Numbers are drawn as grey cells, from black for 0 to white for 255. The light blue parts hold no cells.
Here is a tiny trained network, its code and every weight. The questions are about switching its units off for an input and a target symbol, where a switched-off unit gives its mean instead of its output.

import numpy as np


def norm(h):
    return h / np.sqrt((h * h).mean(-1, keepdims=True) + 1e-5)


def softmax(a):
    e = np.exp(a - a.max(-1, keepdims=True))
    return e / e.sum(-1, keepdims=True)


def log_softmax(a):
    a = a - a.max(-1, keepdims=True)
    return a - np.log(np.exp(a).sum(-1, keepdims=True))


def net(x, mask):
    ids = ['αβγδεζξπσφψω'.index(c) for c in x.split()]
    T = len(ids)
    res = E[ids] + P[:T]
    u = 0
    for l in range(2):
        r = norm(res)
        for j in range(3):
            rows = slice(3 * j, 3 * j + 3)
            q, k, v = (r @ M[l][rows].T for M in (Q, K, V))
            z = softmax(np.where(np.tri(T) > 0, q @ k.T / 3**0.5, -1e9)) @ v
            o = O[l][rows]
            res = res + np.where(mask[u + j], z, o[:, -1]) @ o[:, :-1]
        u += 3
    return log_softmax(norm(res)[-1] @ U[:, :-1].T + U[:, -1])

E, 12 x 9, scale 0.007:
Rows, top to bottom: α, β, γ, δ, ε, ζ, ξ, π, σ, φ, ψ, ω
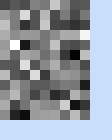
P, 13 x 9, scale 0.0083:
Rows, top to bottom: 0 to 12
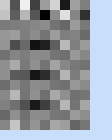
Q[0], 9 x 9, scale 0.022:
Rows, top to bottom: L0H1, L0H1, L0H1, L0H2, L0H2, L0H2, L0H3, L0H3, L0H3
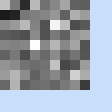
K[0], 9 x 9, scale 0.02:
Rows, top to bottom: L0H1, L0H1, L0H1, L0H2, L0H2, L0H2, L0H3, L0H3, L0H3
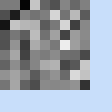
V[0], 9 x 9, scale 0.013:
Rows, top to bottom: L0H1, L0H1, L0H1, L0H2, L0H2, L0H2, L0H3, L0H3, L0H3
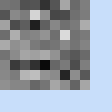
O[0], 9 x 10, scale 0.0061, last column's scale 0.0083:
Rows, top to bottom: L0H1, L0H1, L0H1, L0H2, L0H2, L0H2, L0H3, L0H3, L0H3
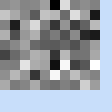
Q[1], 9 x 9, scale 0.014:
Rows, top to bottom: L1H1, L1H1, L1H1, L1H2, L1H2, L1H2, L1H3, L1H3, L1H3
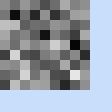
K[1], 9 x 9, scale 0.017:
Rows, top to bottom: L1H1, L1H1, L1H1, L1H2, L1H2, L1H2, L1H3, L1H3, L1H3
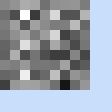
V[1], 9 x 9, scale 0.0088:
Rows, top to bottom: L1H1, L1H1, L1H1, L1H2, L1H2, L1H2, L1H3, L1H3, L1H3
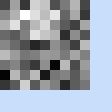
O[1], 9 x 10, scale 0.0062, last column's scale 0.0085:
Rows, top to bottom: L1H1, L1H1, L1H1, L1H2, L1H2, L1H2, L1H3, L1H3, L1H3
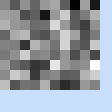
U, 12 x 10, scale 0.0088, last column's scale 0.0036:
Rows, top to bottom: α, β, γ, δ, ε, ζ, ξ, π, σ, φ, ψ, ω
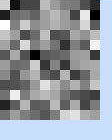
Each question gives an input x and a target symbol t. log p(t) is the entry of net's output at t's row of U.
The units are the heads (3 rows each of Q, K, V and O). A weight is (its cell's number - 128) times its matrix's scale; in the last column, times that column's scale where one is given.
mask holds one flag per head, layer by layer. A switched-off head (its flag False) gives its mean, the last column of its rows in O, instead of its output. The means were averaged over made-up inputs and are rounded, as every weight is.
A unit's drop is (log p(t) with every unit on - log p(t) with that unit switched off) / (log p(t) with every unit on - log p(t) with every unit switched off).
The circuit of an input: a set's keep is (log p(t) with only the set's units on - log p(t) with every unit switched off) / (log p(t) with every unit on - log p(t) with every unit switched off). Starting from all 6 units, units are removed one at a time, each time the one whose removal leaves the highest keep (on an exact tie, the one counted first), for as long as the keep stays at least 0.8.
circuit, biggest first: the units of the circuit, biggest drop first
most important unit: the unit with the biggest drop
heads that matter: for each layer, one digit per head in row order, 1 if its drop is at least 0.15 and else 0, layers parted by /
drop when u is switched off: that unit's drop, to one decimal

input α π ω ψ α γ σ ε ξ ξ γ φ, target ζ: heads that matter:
101 / 101
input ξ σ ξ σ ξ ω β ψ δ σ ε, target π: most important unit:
L0H3
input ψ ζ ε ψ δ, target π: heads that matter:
001 / 000
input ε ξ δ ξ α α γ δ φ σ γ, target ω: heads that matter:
000 / 100
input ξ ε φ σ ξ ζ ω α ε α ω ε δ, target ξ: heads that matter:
011 / 000
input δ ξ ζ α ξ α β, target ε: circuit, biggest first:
L0H2, L1H3, L0H1
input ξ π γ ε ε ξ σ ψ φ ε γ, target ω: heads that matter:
100 / 100
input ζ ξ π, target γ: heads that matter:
101 / 010
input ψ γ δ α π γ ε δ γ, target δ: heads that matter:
100 / 001
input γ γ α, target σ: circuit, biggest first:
L0H2, L1H1
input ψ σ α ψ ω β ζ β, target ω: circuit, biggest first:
L0H1, L1H1
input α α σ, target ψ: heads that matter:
101 / 000
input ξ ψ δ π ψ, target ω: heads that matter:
100 / 101
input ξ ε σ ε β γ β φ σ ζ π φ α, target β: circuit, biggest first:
L1H1
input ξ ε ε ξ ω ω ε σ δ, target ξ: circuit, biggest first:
L0H3, L0H2
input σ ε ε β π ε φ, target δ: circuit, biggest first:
L0H1, L1H3
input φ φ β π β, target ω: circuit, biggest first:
L1H1, L0H1
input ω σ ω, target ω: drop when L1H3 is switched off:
0.1
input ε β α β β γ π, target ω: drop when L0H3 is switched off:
0.0
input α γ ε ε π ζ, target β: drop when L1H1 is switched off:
0.2
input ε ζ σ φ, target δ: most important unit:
L0H1
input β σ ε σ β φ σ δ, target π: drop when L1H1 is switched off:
-0.1
